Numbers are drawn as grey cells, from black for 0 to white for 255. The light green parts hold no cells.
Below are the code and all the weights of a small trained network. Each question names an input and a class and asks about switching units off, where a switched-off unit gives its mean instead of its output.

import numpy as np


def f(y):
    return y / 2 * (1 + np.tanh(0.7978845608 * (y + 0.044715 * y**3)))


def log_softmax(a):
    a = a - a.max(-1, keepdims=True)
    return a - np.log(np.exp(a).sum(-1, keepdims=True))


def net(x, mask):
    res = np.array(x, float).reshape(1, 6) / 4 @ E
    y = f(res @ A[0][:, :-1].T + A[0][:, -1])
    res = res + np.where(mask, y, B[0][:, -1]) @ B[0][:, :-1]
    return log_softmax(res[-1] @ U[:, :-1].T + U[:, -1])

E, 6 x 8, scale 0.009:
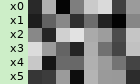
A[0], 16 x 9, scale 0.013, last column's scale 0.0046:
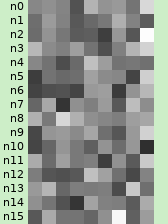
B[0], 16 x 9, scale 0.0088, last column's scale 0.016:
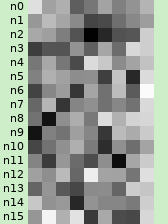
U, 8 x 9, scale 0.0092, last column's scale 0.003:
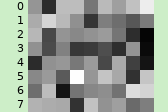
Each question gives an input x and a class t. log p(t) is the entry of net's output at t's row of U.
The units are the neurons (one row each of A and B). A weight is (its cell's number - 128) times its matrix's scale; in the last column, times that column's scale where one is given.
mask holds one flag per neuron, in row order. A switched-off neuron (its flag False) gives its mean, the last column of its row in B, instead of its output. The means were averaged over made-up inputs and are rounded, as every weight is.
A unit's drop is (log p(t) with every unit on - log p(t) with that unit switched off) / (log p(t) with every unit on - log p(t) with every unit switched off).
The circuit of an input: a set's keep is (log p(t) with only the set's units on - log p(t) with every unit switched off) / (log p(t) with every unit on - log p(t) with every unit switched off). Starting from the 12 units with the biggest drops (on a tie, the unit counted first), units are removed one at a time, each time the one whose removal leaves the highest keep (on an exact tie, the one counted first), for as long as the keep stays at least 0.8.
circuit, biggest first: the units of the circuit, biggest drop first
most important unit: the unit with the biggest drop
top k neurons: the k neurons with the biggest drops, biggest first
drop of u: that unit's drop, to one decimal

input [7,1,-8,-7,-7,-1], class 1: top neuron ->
n15
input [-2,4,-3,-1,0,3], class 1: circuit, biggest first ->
n2, n3
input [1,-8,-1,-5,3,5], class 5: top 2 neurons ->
n15, n2
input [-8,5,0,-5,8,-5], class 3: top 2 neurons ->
n11, n2
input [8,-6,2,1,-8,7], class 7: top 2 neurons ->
n0, n4
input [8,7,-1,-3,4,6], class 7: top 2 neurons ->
n12, n14
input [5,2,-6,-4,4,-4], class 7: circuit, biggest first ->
n9, n3
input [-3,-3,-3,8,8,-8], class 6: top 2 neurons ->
n13, n3
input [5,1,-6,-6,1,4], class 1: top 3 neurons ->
n15, n2, n1
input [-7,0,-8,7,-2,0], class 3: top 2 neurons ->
n11, n5
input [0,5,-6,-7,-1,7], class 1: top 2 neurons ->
n15, n2
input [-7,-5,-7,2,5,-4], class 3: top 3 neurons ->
n11, n3, n5
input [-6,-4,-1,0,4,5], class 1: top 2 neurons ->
n15, n3
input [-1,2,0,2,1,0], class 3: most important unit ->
n12
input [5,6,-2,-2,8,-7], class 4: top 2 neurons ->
n6, n0
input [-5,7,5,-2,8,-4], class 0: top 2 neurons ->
n8, n2
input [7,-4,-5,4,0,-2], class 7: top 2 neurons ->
n3, n14
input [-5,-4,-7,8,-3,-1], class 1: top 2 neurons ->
n15, n1
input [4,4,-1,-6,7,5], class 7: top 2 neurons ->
n12, n14
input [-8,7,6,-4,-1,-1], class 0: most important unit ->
n8
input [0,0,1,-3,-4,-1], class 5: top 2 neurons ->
n6, n11
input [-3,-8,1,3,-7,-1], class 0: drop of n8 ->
0.1
